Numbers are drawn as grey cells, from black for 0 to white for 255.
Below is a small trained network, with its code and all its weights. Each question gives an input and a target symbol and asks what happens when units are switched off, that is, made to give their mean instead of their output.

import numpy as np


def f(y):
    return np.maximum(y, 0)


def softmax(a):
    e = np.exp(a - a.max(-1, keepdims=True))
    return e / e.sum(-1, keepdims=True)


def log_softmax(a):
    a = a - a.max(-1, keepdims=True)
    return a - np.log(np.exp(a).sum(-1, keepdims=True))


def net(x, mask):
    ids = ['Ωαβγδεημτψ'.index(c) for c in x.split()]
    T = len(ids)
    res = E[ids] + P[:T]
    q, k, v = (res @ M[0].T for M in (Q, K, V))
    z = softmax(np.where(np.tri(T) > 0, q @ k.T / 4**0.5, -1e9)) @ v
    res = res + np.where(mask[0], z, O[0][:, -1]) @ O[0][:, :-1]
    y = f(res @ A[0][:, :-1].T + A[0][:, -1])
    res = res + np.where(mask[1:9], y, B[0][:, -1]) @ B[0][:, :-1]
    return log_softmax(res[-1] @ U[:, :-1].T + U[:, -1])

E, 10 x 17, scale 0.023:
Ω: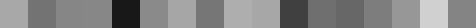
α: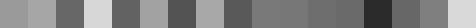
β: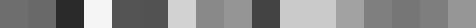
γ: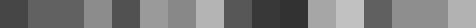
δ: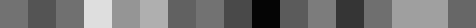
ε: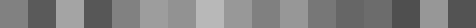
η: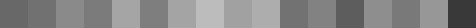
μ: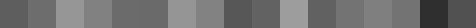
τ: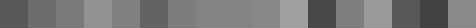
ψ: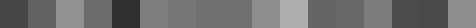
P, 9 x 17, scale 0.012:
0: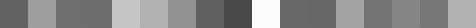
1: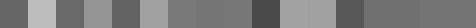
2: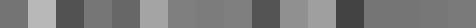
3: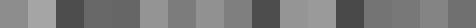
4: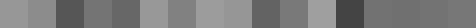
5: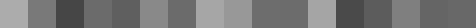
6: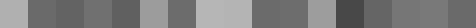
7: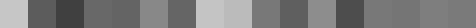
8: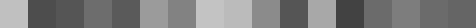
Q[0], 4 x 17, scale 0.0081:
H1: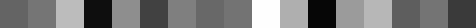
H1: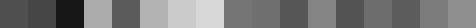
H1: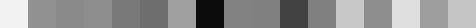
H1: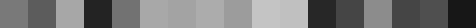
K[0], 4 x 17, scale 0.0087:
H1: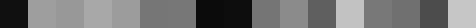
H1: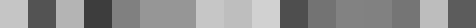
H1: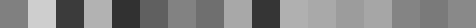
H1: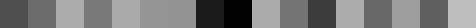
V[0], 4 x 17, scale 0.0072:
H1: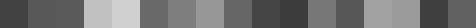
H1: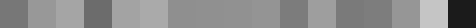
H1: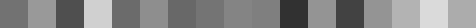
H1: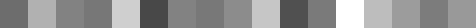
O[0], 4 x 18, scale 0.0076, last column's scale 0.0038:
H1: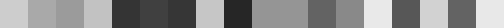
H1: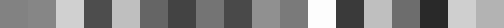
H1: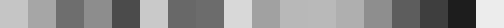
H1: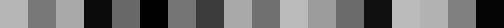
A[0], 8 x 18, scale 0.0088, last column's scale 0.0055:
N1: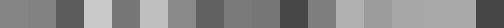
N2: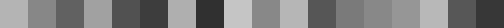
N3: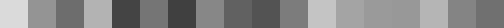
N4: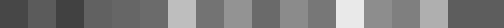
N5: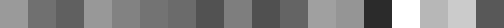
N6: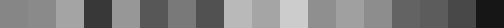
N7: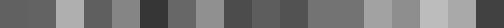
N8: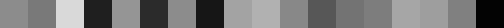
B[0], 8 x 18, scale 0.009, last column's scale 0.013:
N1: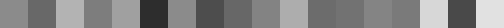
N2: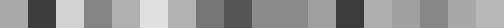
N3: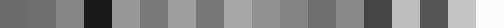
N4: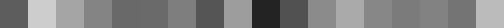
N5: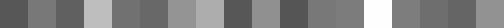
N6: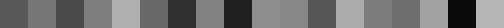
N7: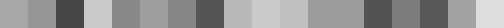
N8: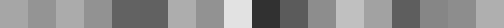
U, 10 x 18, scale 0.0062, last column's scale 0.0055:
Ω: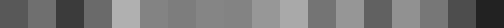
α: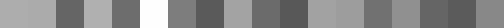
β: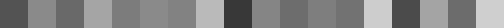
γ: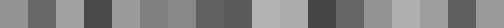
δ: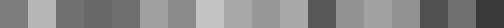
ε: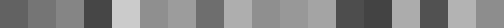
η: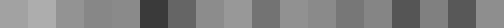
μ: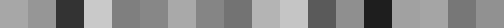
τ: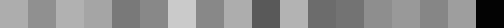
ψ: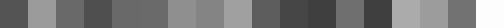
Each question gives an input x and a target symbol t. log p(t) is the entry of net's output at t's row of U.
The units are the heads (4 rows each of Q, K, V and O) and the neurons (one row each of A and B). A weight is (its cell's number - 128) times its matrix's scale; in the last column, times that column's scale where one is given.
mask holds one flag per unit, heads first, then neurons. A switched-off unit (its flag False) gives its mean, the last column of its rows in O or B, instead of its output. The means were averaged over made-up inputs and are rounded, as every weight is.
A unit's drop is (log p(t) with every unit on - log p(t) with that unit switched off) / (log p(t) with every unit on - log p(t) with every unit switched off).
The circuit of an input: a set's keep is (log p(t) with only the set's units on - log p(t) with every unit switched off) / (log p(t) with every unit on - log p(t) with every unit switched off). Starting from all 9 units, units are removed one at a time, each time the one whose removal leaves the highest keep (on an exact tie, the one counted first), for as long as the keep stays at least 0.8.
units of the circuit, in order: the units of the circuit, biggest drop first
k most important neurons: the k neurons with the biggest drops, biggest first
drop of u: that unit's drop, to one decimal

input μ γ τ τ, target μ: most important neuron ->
[N7]
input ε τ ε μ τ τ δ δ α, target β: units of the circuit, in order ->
[H1 N3]
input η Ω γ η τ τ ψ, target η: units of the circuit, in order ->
[H1 N8 N6]
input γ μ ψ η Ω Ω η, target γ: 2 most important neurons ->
[N2 N6]
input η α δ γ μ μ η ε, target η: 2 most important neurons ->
[N8 N6]
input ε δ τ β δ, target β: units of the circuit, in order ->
[N5 H1]
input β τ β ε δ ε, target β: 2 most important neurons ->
[N3 N7]
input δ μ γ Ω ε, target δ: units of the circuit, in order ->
[H1 N3]
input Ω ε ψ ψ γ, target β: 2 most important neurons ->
[N3 N1]
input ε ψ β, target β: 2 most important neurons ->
[N5 N3]
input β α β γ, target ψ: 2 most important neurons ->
[N3 N4]
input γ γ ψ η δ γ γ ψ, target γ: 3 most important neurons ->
[N2 N6 N7]
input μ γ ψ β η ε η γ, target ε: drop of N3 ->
0.3
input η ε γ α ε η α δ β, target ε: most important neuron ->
[N3]
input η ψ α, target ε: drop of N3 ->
0.3
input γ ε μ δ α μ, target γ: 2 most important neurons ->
[N2 N6]
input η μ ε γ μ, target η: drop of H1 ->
1.1
